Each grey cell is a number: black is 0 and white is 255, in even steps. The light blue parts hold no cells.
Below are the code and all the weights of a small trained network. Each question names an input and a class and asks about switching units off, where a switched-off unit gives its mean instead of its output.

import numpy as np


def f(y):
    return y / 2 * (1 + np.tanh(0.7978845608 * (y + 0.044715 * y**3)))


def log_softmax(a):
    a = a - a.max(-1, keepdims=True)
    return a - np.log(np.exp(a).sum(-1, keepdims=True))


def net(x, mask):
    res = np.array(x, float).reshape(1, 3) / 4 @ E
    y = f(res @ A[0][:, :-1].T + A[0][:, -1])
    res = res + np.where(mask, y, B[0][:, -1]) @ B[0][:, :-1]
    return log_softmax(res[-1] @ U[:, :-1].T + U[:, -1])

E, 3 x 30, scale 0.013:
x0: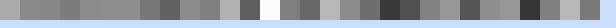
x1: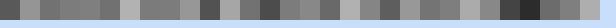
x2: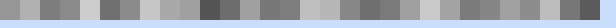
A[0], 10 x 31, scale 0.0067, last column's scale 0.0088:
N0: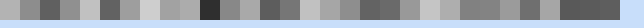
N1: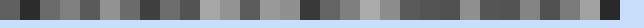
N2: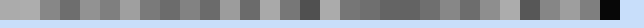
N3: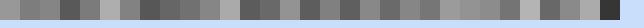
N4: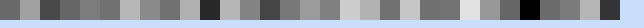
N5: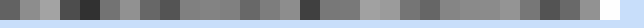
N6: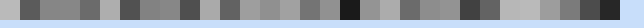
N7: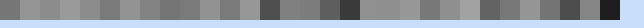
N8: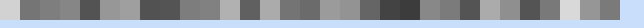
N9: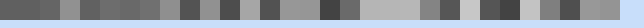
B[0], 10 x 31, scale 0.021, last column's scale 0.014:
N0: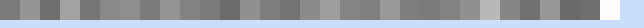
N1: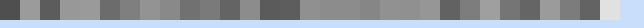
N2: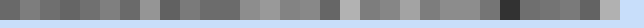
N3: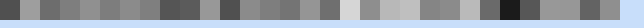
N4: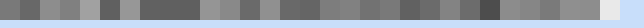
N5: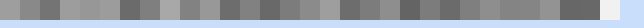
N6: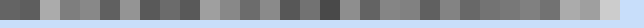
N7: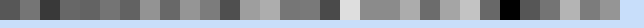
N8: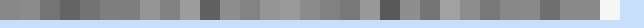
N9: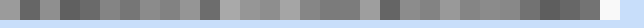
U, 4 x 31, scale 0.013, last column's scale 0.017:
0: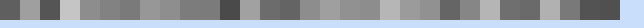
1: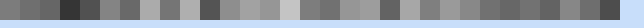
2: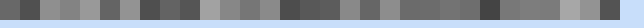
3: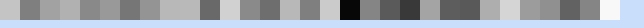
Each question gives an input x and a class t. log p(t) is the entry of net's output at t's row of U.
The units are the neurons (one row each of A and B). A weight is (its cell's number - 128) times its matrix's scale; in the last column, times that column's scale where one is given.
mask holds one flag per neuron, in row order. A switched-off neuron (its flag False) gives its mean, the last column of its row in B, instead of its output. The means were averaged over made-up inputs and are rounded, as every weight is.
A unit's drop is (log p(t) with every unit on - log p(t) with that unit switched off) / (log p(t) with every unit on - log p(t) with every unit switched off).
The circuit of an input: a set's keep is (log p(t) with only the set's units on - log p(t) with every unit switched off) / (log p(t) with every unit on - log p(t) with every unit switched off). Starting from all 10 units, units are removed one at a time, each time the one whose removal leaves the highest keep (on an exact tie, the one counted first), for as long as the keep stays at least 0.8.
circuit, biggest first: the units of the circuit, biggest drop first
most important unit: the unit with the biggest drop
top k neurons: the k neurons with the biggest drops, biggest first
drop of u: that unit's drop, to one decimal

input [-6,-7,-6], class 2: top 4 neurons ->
(N6, N0, N8, N9)
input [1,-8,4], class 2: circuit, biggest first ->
(N6)
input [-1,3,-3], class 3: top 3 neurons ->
(N6, N7, N2)
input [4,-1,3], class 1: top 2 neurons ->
(N5, N1)
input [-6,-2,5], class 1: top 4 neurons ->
(N9, N1, N5, N7)
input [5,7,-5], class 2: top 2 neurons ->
(N4, N0)
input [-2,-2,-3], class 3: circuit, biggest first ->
(N2, N7)
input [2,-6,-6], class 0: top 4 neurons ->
(N1, N4, N5, N3)
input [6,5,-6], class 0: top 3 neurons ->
(N1, N5, N9)
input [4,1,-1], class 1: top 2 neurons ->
(N0, N8)
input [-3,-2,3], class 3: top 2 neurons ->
(N1, N2)
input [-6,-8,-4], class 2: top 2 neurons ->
(N6, N8)
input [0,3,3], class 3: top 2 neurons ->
(N1, N6)
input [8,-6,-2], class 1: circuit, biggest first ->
(N8)
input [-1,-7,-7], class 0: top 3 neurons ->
(N1, N4, N5)
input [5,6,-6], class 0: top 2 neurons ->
(N1, N5)
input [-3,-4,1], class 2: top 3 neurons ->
(N6, N8, N5)
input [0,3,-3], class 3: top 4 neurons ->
(N6, N7, N2, N0)
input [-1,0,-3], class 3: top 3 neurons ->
(N7, N2, N0)
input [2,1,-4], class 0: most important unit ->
N9
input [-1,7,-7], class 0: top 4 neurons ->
(N1, N5, N6, N3)
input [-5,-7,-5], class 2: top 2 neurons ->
(N6, N0)
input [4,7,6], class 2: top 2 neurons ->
(N4, N1)
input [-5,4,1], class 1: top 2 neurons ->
(N9, N6)
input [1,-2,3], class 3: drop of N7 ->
0.5
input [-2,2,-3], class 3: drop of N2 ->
0.2
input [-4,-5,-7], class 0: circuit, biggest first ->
(N1)
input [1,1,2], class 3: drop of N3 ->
0.1
